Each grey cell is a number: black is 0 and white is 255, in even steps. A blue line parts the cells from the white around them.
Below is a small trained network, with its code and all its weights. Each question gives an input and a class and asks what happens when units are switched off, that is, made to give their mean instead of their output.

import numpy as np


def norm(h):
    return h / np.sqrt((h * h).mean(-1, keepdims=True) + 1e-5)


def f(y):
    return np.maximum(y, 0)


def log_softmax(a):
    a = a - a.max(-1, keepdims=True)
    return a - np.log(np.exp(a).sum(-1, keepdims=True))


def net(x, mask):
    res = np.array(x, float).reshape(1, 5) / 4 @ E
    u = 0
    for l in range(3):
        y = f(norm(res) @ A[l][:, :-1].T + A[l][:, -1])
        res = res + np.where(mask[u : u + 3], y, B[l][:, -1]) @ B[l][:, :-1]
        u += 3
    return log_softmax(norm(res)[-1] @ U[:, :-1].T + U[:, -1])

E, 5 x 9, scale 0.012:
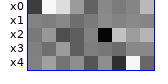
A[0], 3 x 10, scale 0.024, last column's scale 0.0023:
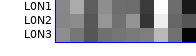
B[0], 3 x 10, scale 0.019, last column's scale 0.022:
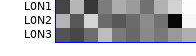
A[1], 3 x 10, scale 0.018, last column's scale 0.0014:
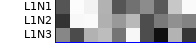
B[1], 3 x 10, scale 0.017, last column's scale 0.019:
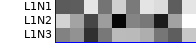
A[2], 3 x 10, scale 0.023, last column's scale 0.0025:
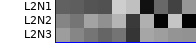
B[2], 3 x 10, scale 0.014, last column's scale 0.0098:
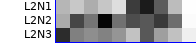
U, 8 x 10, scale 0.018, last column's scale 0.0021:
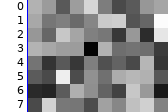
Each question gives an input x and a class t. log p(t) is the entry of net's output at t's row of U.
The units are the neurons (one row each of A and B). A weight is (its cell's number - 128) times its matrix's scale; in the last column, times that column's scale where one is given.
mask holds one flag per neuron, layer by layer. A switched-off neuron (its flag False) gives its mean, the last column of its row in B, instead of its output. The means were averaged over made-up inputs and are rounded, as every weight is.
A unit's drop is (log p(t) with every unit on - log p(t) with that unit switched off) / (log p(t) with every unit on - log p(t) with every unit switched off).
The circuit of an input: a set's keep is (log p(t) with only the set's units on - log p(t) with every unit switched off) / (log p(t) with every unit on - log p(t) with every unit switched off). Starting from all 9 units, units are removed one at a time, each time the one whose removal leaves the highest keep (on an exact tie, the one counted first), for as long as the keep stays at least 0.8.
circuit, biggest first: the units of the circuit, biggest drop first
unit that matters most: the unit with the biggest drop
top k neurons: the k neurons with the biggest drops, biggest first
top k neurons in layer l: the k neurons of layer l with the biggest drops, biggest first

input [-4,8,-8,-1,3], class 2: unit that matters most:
L0N2
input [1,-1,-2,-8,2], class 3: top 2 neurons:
(L0N1 L1N1)
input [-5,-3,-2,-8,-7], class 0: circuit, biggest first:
(L1N2 L1N1)
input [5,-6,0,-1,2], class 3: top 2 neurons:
(L1N2 L0N3)
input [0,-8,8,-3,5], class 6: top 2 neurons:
(L0N3 L1N2)
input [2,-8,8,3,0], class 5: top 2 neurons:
(L0N1 L1N2)
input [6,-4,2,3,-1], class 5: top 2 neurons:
(L1N1 L0N1)
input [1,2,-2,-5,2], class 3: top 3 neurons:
(L0N1 L1N1 L0N2)
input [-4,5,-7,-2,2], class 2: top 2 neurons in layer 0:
(L0N2 L0N1)
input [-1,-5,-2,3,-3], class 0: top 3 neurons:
(L0N2 L0N1 L2N1)
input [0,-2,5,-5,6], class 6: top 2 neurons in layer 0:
(L0N3 L0N1)
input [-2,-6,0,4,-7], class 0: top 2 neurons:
(L0N2 L1N2)
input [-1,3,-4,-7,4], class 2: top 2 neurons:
(L0N2 L1N2)
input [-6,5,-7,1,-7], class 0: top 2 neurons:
(L2N1 L0N2)
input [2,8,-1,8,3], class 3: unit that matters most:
L0N2
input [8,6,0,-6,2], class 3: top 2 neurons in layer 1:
(L1N2 L1N3)
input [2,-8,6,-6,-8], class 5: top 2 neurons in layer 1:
(L1N2 L1N1)
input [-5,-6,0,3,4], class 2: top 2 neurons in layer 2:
(L2N3 L2N1)
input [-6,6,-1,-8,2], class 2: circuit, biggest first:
(L1N2 L0N2)
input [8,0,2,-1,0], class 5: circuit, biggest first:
(L1N1)
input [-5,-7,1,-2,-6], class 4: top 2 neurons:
(L0N1 L2N2)
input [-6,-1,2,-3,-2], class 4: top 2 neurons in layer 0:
(L0N1 L0N2)
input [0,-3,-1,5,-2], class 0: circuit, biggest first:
(L0N2 L0N1 L1N2 L1N1)
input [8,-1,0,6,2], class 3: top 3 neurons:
(L1N2 L0N3 L1N3)
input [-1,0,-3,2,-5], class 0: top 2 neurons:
(L0N2 L0N1)
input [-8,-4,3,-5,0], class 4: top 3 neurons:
(L0N1 L1N1 L0N2)
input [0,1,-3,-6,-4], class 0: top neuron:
(L1N3)
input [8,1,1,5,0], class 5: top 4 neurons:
(L1N1 L0N1 L1N3 L2N3)
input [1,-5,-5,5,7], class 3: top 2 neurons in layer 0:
(L0N1 L0N2)
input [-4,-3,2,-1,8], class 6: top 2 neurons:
(L0N1 L0N3)
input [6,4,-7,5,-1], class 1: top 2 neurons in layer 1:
(L1N3 L1N1)
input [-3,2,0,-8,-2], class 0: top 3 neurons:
(L0N2 L1N1 L1N2)
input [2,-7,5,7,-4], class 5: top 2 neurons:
(L0N1 L0N2)
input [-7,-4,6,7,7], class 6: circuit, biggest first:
(L0N3)
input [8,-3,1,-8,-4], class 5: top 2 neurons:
(L1N1 L0N1)
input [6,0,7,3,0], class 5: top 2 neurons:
(L1N1 L0N1)
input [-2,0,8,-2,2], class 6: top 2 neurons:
(L1N2 L0N3)
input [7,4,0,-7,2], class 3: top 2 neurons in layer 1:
(L1N2 L1N3)
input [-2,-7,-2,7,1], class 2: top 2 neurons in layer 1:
(L1N2 L1N1)
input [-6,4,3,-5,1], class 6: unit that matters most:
L1N2
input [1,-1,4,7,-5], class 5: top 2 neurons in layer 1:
(L1N2 L1N1)
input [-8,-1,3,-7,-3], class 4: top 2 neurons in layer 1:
(L1N1 L1N3)
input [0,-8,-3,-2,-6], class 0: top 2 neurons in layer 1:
(L1N3 L1N2)
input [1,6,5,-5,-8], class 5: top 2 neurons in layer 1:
(L1N2 L1N1)
